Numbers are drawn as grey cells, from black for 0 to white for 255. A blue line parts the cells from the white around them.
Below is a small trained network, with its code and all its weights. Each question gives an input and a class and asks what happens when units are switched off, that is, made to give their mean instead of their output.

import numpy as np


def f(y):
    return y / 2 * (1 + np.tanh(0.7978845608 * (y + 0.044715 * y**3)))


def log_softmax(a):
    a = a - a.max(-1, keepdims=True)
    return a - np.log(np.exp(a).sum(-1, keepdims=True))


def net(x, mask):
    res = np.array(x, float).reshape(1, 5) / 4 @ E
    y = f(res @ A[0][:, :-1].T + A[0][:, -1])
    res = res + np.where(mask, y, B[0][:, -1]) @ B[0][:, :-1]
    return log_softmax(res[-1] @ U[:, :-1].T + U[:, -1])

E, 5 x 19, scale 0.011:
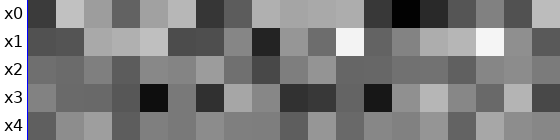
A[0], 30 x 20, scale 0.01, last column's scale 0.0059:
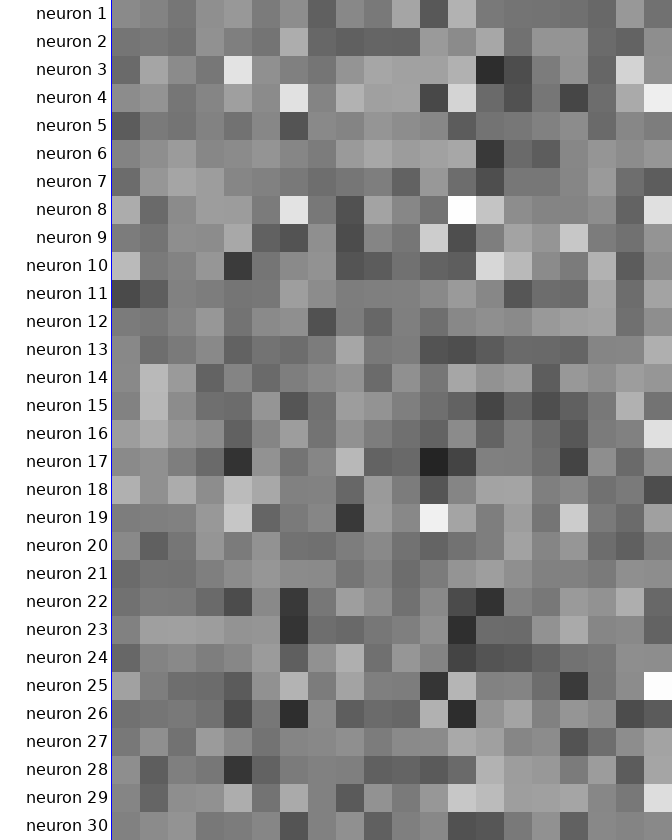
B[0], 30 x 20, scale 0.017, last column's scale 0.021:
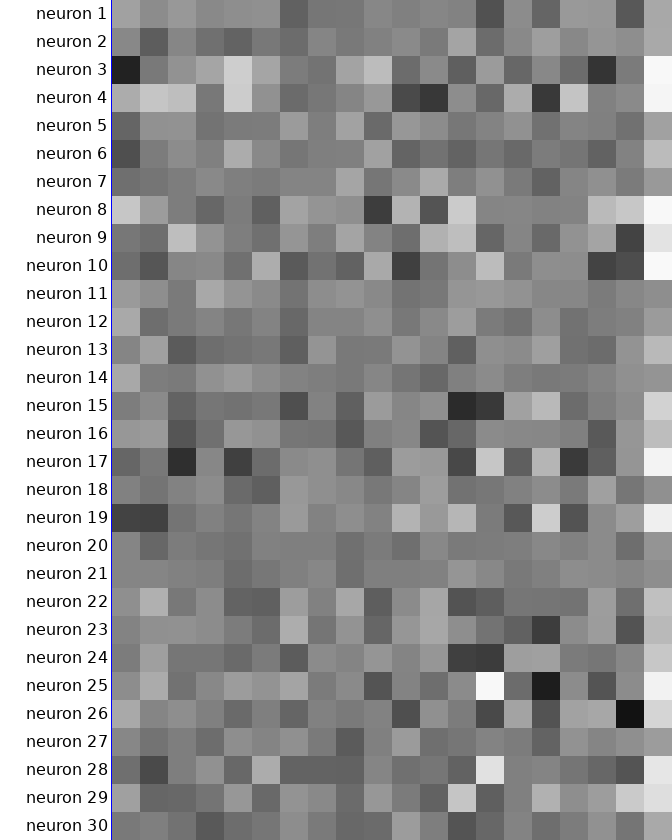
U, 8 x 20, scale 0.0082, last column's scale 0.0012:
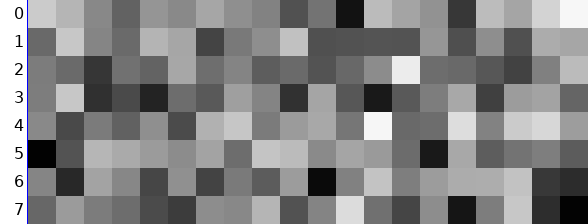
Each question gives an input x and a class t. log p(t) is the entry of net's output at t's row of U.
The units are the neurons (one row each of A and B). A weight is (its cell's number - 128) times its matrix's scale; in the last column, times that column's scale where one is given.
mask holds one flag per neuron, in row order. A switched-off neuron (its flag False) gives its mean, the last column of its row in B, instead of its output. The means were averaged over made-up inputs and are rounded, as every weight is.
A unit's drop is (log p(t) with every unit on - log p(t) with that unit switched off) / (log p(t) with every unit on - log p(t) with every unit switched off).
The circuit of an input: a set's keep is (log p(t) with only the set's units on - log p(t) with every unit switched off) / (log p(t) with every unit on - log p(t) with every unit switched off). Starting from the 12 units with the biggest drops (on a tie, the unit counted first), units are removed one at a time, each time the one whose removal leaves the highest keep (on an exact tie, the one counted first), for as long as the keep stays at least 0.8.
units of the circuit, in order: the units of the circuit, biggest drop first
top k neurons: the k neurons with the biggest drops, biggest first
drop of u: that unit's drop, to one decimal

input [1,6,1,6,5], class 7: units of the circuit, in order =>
(neuron 23)
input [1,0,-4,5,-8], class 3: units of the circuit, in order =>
(neuron 9; neuron 25)
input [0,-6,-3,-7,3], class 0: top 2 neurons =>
(neuron 8; neuron 25)
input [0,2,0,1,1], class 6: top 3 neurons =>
(neuron 3; neuron 8; neuron 25)
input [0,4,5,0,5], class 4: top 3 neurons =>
(neuron 3; neuron 10; neuron 28)
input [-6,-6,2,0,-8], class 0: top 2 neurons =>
(neuron 8; neuron 4)
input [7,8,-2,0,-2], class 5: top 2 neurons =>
(neuron 19; neuron 3)
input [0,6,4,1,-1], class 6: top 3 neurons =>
(neuron 8; neuron 3; neuron 26)
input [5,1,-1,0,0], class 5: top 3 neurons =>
(neuron 4; neuron 3; neuron 26)
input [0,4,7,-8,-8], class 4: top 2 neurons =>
(neuron 8; neuron 29)
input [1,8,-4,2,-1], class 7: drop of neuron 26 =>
0.1
